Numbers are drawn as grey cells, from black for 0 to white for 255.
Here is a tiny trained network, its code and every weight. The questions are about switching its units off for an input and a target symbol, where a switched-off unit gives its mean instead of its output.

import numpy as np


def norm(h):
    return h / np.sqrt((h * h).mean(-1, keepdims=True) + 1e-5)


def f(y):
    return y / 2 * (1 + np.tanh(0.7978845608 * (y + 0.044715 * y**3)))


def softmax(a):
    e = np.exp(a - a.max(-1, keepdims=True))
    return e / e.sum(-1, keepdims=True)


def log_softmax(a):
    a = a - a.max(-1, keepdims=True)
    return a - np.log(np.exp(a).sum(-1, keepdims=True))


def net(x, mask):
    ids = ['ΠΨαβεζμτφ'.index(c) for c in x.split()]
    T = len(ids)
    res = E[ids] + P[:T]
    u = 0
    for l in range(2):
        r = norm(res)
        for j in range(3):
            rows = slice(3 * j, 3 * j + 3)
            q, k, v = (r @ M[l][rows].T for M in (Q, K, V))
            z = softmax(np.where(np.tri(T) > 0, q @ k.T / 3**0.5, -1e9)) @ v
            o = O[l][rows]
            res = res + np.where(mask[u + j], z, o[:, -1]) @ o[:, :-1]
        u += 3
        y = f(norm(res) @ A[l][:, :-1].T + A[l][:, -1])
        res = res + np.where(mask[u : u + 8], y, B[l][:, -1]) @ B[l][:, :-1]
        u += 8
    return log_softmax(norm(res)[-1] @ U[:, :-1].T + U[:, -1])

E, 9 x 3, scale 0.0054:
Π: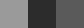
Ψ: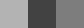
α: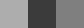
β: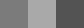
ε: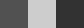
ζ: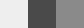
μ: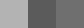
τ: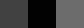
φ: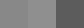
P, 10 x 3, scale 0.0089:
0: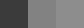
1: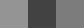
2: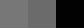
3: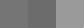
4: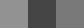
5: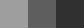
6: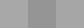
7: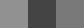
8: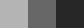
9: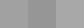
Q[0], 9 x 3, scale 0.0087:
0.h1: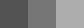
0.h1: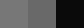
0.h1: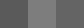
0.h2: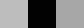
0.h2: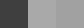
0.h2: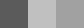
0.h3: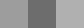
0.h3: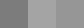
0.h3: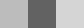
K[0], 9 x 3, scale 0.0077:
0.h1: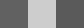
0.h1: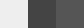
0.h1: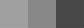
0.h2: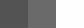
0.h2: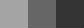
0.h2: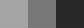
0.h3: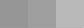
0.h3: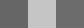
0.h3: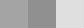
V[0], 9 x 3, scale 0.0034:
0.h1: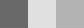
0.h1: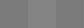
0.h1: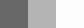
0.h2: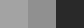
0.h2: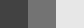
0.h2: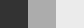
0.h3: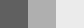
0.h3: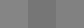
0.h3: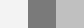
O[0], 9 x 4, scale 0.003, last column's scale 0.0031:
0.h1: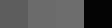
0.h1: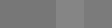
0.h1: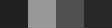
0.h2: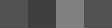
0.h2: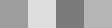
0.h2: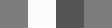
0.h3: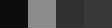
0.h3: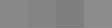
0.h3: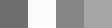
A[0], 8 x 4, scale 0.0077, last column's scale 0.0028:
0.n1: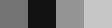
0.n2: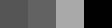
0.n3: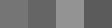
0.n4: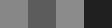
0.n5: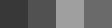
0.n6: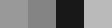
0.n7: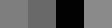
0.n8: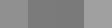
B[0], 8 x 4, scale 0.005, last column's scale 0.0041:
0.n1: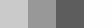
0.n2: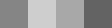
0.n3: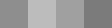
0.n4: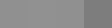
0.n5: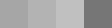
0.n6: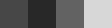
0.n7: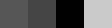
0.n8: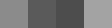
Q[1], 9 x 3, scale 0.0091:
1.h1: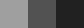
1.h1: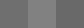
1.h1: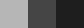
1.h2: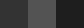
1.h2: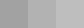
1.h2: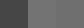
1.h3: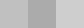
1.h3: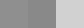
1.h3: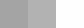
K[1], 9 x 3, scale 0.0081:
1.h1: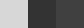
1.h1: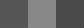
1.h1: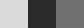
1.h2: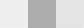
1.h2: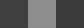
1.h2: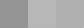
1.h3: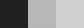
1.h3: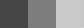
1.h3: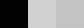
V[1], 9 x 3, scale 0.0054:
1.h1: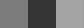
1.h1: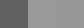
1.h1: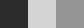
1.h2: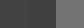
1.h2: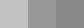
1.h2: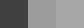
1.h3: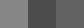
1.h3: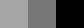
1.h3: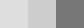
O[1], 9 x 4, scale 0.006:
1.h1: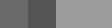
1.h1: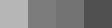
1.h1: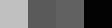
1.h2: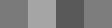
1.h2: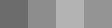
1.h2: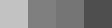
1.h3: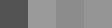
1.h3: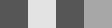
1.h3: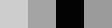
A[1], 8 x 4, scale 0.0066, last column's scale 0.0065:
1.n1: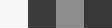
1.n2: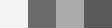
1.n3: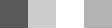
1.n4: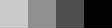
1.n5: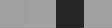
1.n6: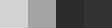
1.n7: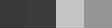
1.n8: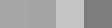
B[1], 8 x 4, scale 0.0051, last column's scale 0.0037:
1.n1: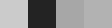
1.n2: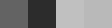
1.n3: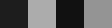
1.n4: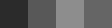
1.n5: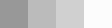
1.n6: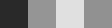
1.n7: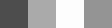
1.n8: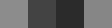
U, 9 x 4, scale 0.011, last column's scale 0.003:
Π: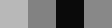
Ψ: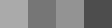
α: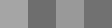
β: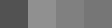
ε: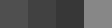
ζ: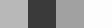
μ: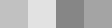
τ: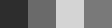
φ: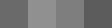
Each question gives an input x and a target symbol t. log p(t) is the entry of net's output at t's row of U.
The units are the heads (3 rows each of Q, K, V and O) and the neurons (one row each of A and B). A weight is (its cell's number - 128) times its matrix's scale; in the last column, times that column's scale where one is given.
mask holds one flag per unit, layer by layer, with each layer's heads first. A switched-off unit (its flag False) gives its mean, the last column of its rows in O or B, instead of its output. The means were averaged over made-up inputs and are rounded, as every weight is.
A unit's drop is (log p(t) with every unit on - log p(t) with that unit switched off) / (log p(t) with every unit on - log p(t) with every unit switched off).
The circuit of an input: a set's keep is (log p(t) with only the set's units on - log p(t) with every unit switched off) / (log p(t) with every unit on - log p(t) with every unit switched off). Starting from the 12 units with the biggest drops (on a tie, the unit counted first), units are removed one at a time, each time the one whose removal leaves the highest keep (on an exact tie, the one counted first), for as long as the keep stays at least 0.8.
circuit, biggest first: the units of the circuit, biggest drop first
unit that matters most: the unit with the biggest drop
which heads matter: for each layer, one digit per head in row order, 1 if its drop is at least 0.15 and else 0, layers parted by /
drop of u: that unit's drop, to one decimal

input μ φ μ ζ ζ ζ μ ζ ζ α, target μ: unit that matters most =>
0.h3
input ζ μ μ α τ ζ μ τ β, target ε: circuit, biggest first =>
[0.n6 0.n1]
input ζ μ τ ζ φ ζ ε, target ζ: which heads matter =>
111 / 001
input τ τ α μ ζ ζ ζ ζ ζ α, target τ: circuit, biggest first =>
[1.h3 0.n7 1.n3]
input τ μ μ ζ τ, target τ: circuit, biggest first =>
[1.n7 1.h3]
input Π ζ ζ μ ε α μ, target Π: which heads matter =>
001 / 000
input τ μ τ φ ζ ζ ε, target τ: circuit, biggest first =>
[1.h3 0.h2 0.n7]
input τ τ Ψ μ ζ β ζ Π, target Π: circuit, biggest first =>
[0.n1 1.n2 1.h3]
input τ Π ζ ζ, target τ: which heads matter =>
001 / 001
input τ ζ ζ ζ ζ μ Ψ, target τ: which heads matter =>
001 / 001
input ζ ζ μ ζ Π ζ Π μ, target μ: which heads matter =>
000 / 001
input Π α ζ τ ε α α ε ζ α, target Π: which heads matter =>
000 / 000
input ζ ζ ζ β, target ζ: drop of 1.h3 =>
1.1
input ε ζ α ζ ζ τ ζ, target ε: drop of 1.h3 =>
0.6
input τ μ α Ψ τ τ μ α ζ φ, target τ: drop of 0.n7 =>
0.4
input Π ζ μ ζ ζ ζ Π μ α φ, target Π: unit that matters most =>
0.n6
